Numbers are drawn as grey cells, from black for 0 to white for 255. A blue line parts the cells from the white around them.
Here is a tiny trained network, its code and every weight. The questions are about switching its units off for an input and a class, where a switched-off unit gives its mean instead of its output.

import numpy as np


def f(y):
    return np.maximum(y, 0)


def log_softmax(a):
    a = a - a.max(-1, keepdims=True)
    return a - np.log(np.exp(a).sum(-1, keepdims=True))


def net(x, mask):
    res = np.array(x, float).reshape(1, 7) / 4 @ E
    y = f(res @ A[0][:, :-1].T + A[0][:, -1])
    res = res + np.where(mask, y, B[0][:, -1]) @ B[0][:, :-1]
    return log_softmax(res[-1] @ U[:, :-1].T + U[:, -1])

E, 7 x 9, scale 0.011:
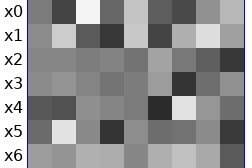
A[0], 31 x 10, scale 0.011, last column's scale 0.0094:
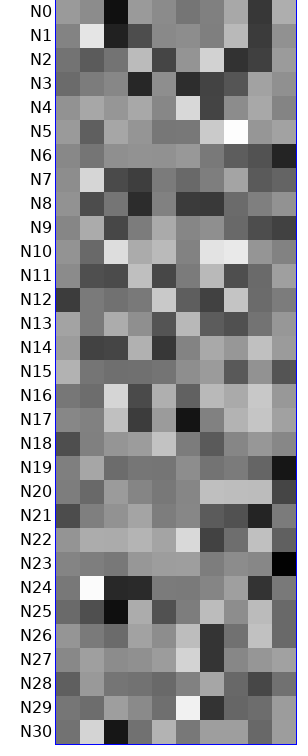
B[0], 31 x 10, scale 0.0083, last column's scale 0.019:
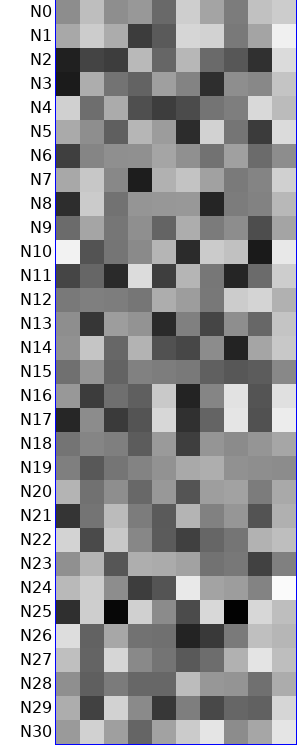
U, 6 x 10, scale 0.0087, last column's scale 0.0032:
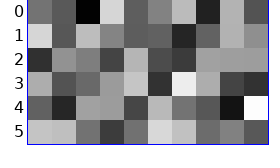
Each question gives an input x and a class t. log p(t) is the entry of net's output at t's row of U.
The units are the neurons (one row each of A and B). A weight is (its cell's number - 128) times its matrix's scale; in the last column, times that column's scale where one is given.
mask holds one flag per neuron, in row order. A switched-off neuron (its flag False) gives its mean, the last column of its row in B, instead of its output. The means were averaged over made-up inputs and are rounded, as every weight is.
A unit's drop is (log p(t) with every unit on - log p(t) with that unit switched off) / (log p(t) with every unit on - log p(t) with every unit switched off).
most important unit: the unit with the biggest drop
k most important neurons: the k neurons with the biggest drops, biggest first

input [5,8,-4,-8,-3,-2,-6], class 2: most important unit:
N3
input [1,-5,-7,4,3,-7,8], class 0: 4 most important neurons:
[N11 N14 N25 N17]
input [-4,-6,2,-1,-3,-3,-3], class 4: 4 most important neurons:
[N29 N13 N21 N2]
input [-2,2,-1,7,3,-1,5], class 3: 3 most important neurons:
[N24 N7 N1]
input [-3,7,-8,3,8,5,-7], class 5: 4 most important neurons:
[N24 N30 N1 N7]
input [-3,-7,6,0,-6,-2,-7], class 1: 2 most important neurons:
[N26 N27]
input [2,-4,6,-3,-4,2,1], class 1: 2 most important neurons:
[N27 N4]
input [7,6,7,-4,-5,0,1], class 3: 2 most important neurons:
[N10 N16]
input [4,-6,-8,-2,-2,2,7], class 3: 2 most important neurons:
[N10 N5]
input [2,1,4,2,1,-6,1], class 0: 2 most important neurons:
[N17 N16]
